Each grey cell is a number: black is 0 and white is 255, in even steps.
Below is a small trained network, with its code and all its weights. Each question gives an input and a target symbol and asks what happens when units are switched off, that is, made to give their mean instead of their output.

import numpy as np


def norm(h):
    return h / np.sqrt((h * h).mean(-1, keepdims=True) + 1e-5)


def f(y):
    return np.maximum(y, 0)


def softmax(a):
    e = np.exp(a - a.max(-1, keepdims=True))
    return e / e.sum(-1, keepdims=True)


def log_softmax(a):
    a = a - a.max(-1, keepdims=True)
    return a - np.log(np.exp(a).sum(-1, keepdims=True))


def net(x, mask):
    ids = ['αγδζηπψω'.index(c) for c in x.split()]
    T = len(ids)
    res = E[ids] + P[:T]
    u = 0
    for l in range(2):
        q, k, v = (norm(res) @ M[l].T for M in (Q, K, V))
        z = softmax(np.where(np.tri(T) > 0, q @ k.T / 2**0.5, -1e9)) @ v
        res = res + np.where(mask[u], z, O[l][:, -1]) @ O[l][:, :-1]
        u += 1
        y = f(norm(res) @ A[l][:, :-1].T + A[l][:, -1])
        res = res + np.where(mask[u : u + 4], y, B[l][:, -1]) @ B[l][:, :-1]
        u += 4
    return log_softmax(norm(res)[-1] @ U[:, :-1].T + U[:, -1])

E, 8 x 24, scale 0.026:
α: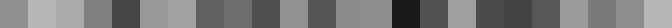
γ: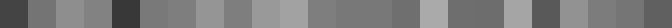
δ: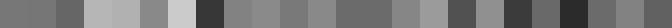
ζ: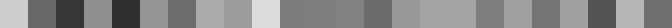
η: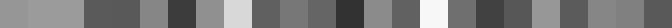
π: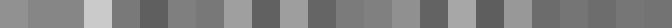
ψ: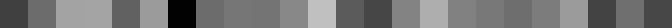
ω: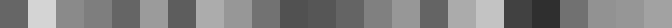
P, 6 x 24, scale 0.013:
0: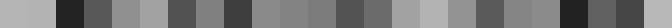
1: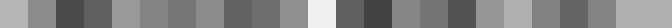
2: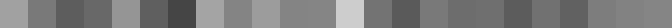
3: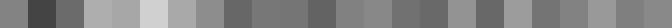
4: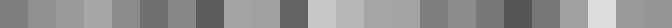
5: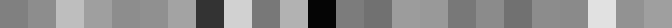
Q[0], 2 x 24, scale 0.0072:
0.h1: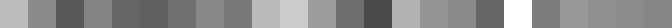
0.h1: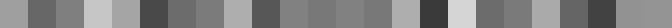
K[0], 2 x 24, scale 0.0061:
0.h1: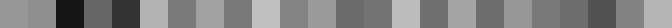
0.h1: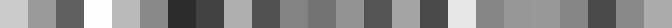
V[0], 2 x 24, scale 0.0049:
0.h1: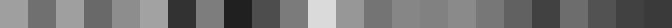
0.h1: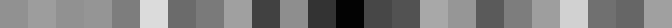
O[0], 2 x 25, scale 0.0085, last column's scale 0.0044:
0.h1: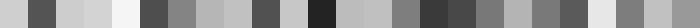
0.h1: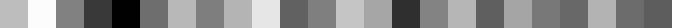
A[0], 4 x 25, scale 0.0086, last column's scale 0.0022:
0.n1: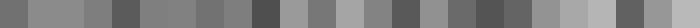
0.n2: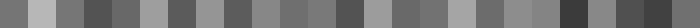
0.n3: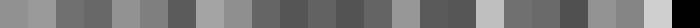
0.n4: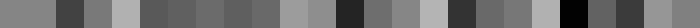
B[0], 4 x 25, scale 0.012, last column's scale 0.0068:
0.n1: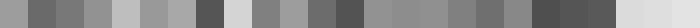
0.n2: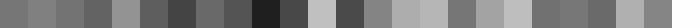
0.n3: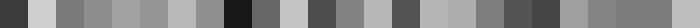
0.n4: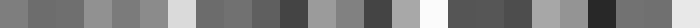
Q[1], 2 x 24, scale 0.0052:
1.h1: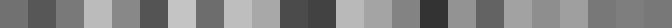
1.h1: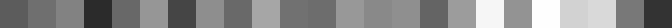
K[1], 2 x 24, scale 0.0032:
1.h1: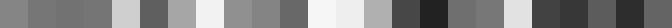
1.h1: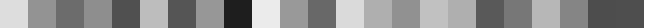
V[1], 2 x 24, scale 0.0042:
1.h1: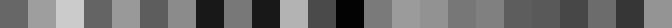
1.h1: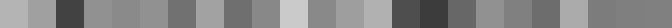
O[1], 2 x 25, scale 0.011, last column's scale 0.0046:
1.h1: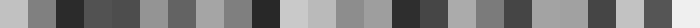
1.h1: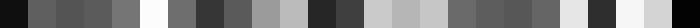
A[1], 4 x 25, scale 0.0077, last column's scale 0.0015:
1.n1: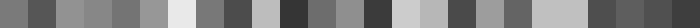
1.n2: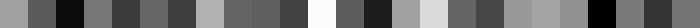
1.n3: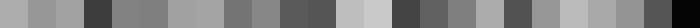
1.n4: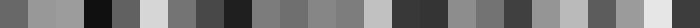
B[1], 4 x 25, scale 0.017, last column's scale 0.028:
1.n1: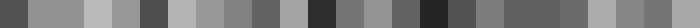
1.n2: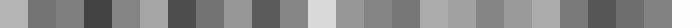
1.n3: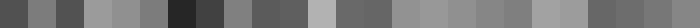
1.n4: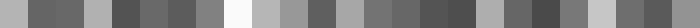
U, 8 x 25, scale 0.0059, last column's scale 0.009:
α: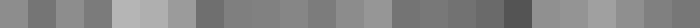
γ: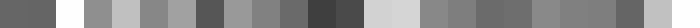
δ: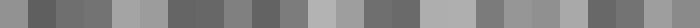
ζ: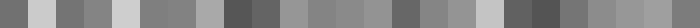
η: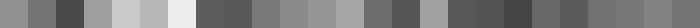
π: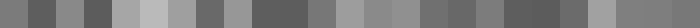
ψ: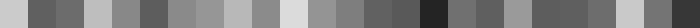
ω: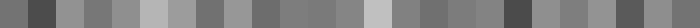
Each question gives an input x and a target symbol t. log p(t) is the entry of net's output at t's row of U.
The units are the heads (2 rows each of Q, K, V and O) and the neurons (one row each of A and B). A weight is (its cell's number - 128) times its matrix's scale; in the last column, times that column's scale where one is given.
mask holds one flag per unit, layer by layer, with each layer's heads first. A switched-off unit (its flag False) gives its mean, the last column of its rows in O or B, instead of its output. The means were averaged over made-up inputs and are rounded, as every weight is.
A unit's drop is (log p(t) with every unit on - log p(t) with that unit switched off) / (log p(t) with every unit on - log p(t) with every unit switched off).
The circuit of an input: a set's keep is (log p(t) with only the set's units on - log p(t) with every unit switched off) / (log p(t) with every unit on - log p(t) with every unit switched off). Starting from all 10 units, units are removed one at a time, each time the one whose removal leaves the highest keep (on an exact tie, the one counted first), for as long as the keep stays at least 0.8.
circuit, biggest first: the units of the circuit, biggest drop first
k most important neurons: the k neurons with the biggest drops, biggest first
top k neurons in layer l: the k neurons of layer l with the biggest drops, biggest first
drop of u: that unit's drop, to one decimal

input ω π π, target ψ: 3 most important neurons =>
1.n2, 0.n4, 0.n2
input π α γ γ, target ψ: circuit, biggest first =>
0.n4, 1.n2
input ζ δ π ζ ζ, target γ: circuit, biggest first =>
1.h1, 0.n4, 0.n1, 1.n2
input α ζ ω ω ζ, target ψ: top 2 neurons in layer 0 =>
0.n2, 0.n1
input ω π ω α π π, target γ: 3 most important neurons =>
1.n2, 0.n2, 1.n4
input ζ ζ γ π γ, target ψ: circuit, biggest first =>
1.n2, 0.n4
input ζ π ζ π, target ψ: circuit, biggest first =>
1.n2
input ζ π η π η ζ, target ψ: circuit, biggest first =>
1.n2, 0.n4
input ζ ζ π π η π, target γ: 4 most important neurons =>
1.n2, 0.n2, 0.n1, 1.n4
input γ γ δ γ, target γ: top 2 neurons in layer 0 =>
0.n4, 0.n2
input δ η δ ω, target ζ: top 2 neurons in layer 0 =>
0.n3, 0.n4
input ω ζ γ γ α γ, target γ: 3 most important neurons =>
1.n2, 0.n2, 1.n4
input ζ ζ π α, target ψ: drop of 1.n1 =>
0.0
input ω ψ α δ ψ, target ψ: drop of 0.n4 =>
0.8
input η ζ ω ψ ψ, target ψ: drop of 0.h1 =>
1.1
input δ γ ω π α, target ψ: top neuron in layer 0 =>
0.n1
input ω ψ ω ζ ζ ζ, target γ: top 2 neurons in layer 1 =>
1.n2, 1.n4
